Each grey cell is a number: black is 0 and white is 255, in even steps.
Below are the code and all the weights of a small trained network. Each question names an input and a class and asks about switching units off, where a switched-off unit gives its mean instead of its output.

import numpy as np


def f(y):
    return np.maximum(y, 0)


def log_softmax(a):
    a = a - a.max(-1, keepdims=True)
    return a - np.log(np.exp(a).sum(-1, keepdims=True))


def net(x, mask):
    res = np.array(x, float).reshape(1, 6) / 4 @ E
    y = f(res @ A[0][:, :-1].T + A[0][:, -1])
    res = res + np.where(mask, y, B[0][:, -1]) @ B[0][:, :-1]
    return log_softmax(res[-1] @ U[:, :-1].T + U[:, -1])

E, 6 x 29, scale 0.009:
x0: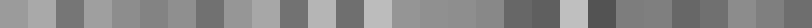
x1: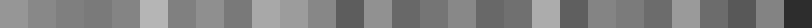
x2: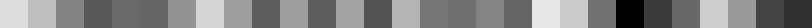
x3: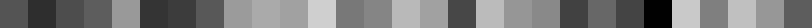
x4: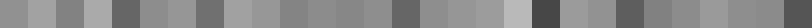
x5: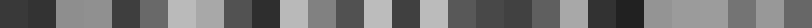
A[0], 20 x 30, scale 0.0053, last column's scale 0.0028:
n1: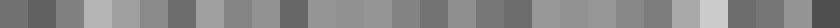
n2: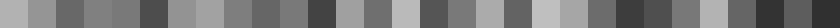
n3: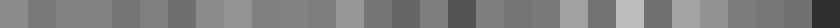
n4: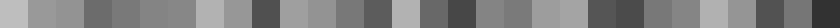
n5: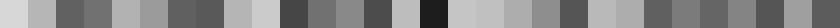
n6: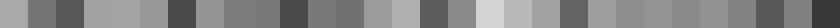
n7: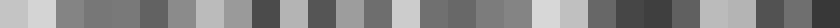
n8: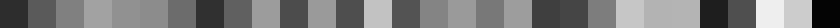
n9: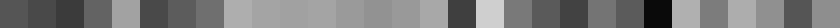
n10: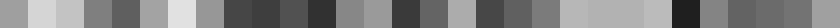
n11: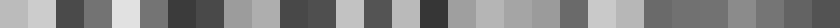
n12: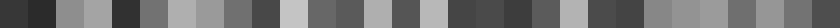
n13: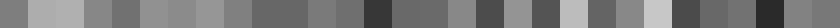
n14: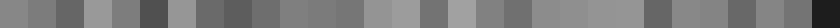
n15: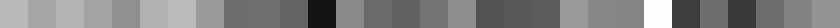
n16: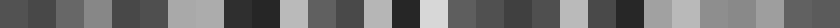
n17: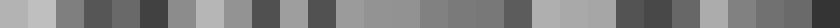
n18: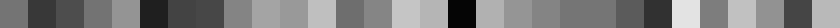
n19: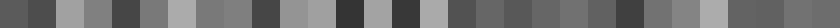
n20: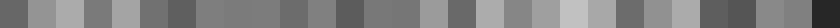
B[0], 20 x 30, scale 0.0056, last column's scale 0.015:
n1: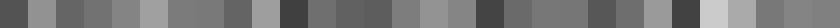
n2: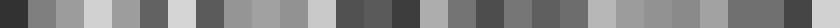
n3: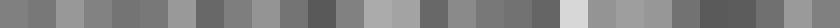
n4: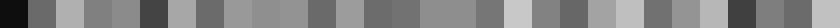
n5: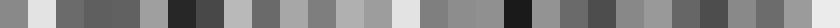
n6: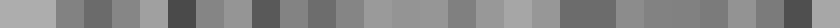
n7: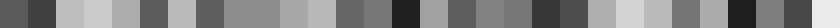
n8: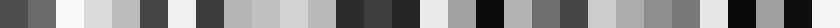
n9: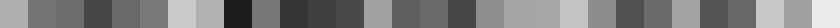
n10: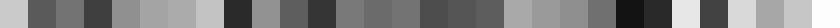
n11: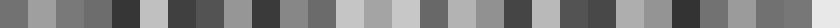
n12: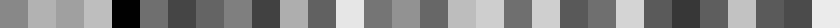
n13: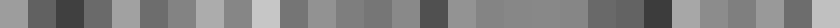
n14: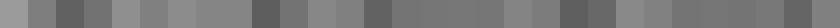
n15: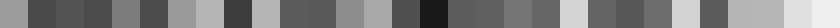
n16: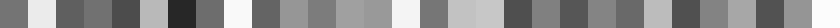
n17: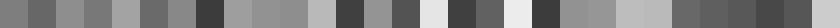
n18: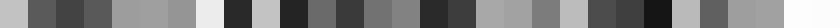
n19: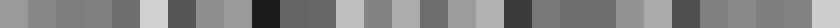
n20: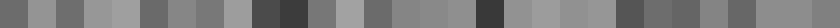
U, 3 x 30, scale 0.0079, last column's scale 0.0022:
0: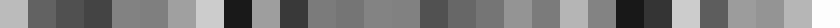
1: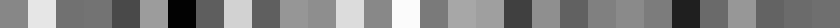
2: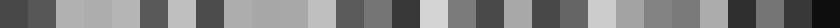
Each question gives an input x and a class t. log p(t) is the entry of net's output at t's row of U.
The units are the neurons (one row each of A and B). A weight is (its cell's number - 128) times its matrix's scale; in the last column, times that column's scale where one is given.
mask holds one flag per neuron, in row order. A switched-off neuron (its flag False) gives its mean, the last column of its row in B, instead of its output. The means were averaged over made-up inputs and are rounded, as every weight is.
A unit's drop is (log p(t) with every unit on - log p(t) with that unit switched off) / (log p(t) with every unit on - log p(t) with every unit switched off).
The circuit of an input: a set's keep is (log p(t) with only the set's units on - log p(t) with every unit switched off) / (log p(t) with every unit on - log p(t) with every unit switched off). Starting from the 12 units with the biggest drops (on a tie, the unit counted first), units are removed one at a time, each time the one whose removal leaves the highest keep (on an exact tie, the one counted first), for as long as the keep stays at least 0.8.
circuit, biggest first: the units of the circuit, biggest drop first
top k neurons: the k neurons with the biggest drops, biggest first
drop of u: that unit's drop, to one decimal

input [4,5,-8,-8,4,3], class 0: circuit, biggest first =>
(n10)
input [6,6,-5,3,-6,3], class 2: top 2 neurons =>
(n8; n10)
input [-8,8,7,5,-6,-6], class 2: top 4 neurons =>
(n7; n2; n16; n17)
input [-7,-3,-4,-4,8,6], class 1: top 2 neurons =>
(n16; n12)
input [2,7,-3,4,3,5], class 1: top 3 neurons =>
(n16; n10; n12)
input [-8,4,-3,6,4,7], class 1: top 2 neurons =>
(n16; n12)
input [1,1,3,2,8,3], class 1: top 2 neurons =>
(n8; n10)
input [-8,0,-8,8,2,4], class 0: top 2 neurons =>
(n18; n9)
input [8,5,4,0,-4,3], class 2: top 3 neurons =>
(n5; n11; n7)
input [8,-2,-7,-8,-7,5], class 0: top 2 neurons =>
(n10; n15)
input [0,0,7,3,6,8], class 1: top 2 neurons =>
(n16; n12)
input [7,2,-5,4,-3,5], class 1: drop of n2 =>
0.3
